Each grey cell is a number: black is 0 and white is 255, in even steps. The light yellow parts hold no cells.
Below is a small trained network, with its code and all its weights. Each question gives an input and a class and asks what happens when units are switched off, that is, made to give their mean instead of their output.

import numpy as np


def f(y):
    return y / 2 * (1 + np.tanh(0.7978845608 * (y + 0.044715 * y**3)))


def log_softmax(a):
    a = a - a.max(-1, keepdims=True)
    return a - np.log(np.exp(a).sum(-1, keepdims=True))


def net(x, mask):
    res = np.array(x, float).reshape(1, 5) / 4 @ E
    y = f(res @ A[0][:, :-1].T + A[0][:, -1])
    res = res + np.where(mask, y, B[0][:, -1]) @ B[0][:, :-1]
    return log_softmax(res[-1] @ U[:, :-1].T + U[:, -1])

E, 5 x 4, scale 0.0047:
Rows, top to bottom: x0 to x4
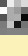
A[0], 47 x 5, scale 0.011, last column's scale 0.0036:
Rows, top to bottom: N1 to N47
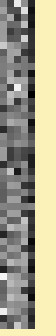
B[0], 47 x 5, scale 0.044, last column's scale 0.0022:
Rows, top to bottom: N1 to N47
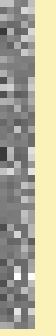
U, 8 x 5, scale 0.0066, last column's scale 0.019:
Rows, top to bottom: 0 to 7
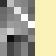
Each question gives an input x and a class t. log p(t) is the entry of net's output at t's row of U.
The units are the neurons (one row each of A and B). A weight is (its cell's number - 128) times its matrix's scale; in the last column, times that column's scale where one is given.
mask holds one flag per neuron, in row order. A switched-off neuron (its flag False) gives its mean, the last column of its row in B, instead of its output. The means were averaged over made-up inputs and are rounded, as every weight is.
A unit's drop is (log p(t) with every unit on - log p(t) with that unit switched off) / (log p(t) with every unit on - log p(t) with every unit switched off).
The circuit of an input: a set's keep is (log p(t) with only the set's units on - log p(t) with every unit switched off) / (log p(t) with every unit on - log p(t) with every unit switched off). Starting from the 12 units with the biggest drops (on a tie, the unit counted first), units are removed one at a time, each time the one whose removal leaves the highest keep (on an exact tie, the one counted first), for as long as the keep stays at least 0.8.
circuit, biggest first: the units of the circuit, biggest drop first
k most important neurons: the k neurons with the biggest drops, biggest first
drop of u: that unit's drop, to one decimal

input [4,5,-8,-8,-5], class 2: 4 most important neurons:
(N2, N6, N32, N4)
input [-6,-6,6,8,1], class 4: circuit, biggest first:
(N25)
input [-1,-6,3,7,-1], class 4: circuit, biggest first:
(N25, N15)
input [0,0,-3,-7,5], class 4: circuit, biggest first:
(N13, N1)
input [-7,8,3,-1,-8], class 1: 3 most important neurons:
(N40, N45, N7)
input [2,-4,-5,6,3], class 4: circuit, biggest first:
(N25, N15)
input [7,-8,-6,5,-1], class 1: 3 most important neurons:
(N34, N39, N19)
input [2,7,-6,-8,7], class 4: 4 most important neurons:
(N13, N1, N47, N34)
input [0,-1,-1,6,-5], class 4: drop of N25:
0.3
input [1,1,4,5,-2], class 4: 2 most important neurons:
(N25, N15)
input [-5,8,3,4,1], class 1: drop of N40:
0.2
